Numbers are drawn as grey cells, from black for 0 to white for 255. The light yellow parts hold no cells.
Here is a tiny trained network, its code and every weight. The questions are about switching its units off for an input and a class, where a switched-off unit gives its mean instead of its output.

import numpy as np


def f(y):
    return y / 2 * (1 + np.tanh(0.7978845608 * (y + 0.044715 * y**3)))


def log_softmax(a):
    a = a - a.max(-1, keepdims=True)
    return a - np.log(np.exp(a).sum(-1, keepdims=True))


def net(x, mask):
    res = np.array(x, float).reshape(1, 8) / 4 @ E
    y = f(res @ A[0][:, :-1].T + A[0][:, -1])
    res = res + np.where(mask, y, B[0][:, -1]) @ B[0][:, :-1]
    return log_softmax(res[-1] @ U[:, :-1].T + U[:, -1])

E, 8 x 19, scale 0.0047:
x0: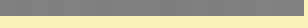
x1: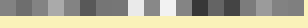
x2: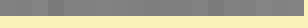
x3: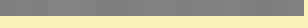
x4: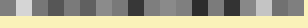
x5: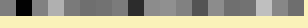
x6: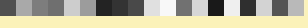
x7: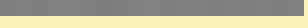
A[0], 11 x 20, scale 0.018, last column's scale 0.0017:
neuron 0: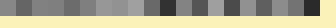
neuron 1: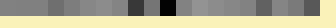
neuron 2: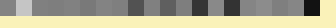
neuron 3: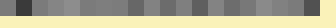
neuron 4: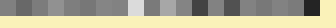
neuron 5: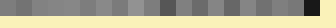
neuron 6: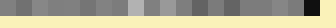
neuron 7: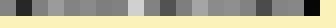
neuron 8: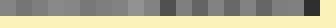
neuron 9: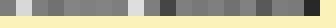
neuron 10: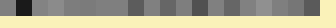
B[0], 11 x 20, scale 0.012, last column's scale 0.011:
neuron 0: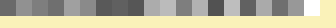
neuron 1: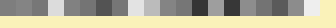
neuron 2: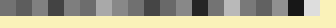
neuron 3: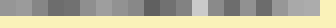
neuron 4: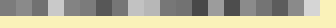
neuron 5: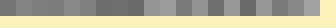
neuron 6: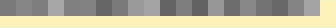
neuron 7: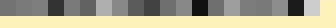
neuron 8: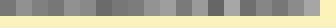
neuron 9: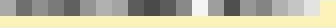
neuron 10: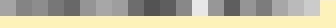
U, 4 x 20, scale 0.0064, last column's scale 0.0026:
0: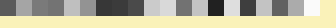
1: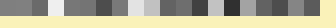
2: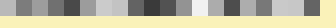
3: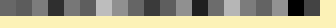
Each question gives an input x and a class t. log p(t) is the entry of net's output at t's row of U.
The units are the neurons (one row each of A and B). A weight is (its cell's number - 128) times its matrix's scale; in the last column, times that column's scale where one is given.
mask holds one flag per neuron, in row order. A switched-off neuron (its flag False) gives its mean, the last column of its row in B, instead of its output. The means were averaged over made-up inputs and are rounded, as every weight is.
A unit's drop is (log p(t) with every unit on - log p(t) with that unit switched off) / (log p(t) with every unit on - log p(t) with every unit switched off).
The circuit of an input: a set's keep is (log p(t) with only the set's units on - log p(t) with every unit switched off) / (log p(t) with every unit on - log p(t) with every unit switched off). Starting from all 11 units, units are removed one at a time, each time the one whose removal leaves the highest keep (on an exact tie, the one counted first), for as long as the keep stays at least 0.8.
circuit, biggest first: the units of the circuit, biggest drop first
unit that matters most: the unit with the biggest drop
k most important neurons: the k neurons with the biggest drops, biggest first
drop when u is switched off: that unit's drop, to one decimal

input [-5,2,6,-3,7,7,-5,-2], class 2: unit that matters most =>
neuron 10
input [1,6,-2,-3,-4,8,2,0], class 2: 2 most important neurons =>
(neuron 10; neuron 1)
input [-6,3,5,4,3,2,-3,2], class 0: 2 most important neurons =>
(neuron 1; neuron 7)
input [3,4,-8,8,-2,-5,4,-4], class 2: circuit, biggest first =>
(neuron 0; neuron 1)
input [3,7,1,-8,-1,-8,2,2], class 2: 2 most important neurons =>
(neuron 9; neuron 1)
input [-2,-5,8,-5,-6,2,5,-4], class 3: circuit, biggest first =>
(neuron 0; neuron 9)
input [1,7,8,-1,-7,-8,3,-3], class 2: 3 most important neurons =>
(neuron 9; neuron 1; neuron 2)
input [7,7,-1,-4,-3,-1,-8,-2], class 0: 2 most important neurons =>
(neuron 0; neuron 1)
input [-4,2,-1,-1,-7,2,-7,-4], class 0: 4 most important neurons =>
(neuron 0; neuron 2; neuron 8; neuron 5)
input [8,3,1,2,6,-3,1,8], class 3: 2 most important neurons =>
(neuron 2; neuron 1)
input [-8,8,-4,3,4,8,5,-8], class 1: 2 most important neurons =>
(neuron 9; neuron 4)
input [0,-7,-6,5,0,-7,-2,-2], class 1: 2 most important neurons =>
(neuron 1; neuron 10)
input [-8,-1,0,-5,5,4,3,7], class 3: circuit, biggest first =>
(neuron 9; neuron 0; neuron 1)
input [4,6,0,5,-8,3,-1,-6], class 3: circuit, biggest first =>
(neuron 7)
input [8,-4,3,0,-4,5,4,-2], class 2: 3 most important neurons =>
(neuron 0; neuron 4; neuron 2)
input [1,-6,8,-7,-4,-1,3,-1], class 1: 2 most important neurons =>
(neuron 0; neuron 1)
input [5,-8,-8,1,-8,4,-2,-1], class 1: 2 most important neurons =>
(neuron 1; neuron 2)
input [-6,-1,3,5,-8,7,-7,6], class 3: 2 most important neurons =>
(neuron 7; neuron 9)
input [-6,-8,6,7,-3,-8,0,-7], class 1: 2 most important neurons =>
(neuron 1; neuron 10)
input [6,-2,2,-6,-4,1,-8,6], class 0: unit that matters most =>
neuron 0
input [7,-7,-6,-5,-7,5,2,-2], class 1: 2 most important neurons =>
(neuron 1; neuron 2)
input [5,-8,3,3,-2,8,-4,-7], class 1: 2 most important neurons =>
(neuron 1; neuron 9)
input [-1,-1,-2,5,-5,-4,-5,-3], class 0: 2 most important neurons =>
(neuron 0; neuron 2)
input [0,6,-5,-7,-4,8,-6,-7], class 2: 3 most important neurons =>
(neuron 10; neuron 3; neuron 1)
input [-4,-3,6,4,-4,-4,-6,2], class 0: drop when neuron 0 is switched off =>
1.2
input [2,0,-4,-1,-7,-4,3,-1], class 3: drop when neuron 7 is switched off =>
0.3
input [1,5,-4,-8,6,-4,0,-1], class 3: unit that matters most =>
neuron 2
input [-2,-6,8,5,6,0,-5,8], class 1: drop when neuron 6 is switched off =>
-0.1
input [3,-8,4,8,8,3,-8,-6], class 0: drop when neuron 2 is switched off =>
0.0
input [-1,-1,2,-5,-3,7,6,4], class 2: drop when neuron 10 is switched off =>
0.1
